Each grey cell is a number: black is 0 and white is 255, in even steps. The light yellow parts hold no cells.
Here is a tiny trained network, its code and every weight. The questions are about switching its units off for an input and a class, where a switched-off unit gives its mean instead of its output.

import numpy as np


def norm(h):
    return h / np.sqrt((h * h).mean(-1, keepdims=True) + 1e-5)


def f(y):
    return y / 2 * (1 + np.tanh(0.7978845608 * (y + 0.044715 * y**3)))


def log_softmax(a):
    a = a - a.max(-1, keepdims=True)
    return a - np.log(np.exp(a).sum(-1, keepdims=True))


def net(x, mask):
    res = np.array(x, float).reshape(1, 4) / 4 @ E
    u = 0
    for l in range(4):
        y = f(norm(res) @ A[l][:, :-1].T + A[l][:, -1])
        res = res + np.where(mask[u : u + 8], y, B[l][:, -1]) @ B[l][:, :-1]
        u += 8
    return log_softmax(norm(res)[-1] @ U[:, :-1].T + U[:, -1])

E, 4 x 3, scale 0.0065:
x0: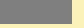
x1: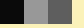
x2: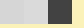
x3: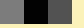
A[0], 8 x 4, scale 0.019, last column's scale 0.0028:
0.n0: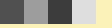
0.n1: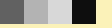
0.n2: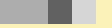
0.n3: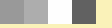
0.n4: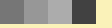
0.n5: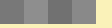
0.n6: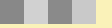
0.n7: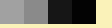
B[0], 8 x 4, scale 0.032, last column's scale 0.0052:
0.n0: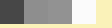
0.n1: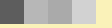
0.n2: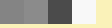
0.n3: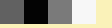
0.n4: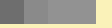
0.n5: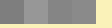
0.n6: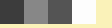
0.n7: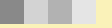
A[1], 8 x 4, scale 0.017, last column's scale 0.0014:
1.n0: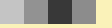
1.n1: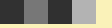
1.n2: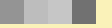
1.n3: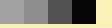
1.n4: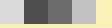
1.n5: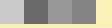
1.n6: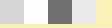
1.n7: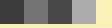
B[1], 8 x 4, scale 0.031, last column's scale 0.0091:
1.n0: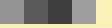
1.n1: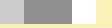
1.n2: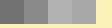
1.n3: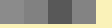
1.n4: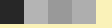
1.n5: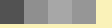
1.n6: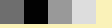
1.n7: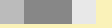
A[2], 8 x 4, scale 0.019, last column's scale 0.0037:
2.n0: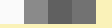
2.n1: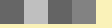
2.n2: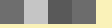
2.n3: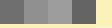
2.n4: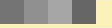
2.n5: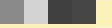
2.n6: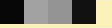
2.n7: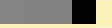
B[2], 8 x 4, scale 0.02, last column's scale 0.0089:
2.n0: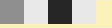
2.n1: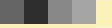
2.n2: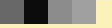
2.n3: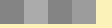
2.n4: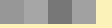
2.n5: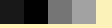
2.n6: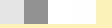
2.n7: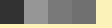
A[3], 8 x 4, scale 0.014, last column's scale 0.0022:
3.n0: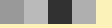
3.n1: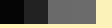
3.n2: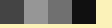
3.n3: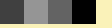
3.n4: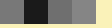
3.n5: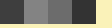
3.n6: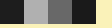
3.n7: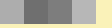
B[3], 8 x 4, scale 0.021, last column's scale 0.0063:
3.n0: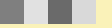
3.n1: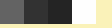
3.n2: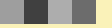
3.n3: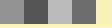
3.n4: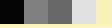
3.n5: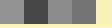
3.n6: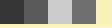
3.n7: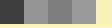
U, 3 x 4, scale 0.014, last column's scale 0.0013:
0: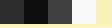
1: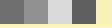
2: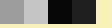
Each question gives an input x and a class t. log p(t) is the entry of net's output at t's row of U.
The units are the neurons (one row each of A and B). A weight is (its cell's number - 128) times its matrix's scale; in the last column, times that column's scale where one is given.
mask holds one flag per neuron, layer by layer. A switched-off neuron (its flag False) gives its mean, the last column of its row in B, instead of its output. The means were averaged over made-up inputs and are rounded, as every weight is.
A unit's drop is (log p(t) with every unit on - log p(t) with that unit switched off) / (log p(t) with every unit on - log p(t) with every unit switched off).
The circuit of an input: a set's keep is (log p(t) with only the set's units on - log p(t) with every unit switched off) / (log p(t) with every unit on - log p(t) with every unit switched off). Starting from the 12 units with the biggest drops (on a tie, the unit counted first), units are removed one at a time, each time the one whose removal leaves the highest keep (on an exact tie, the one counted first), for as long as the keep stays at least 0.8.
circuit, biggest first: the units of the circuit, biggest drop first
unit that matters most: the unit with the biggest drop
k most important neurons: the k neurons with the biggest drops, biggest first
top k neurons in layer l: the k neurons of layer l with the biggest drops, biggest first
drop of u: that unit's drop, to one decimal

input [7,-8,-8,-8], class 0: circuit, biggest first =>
[0.n3]
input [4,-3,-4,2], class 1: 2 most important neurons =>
[0.n0; 0.n6]
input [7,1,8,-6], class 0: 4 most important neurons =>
[0.n6; 2.n5; 2.n2; 1.n6]
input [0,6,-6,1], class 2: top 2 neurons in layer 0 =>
[0.n7; 0.n1]
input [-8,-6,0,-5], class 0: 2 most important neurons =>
[0.n3; 0.n7]
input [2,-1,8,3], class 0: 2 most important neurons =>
[0.n7; 0.n2]
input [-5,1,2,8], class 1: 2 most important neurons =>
[1.n2; 0.n2]
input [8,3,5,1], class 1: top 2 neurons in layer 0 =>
[0.n7; 0.n3]
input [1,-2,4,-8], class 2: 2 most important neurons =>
[1.n1; 0.n3]
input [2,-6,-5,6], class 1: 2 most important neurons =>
[0.n6; 2.n6]
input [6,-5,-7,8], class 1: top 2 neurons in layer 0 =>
[0.n0; 0.n6]
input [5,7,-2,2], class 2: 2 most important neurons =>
[0.n7; 0.n1]
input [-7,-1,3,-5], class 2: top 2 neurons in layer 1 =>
[1.n1; 1.n7]
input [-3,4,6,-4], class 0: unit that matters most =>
0.n6
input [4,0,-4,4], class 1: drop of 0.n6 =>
1.2
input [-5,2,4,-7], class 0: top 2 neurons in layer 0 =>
[0.n6; 0.n1]
